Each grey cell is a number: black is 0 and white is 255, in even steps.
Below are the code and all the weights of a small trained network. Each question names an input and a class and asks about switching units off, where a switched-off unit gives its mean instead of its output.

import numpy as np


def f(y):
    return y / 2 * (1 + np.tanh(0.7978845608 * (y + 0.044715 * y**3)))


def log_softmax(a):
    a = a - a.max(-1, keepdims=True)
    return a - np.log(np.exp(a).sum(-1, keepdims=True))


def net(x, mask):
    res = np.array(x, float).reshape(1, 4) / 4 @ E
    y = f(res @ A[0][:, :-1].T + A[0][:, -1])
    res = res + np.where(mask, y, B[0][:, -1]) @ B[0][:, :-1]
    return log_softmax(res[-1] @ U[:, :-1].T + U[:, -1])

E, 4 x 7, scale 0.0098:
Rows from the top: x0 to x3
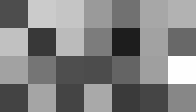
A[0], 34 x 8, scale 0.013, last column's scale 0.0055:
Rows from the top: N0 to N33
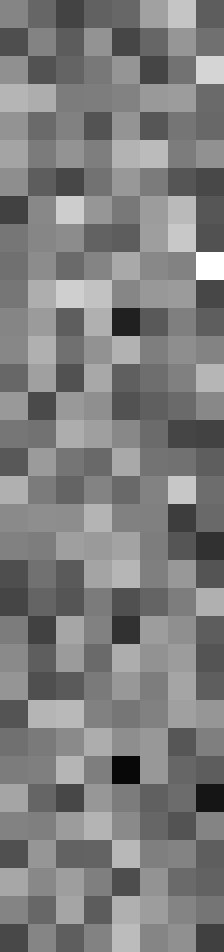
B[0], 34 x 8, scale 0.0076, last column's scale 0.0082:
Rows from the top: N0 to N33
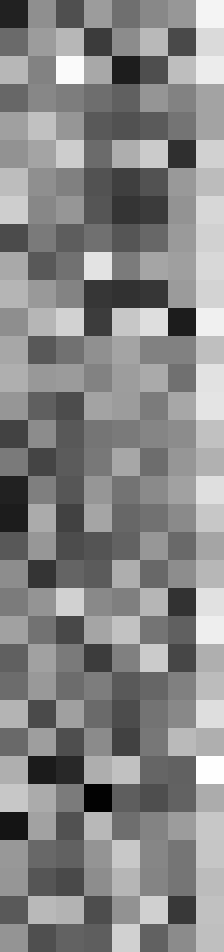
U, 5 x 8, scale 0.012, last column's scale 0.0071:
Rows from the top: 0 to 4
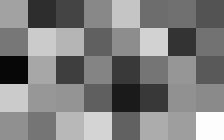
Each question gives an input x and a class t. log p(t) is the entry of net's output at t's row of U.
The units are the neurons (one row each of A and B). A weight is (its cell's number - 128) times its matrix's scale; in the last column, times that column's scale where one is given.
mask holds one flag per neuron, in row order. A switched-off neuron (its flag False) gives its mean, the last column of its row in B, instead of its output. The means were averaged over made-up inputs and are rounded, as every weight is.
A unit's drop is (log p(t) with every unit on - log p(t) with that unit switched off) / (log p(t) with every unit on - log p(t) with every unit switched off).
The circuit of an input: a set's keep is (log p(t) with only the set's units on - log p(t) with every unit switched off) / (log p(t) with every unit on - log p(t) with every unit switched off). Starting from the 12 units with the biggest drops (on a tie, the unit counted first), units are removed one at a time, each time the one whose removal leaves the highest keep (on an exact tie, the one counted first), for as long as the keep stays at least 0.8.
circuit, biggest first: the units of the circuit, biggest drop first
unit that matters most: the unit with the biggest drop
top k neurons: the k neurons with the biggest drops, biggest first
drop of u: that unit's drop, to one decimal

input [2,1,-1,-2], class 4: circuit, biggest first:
[N11, N28]
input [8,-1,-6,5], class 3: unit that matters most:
N10
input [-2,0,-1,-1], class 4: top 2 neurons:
[N10, N7]
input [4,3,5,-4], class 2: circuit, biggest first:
[N8, N17]
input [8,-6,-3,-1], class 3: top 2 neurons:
[N10, N7]
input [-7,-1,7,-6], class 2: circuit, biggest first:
[N0, N17]
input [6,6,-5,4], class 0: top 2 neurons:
[N27, N2]
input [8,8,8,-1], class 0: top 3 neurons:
[N27, N22, N31]
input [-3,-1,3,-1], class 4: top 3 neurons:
[N10, N7, N18]
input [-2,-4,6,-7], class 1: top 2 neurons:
[N5, N32]
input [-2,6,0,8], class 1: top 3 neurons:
[N11, N21, N1]
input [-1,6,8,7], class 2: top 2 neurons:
[N0, N17]
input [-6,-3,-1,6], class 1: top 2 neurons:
[N21, N11]
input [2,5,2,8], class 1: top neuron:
[N11]
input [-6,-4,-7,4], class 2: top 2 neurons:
[N29, N18]
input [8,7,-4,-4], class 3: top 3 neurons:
[N10, N7, N25]
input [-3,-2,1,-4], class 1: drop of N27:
0.2
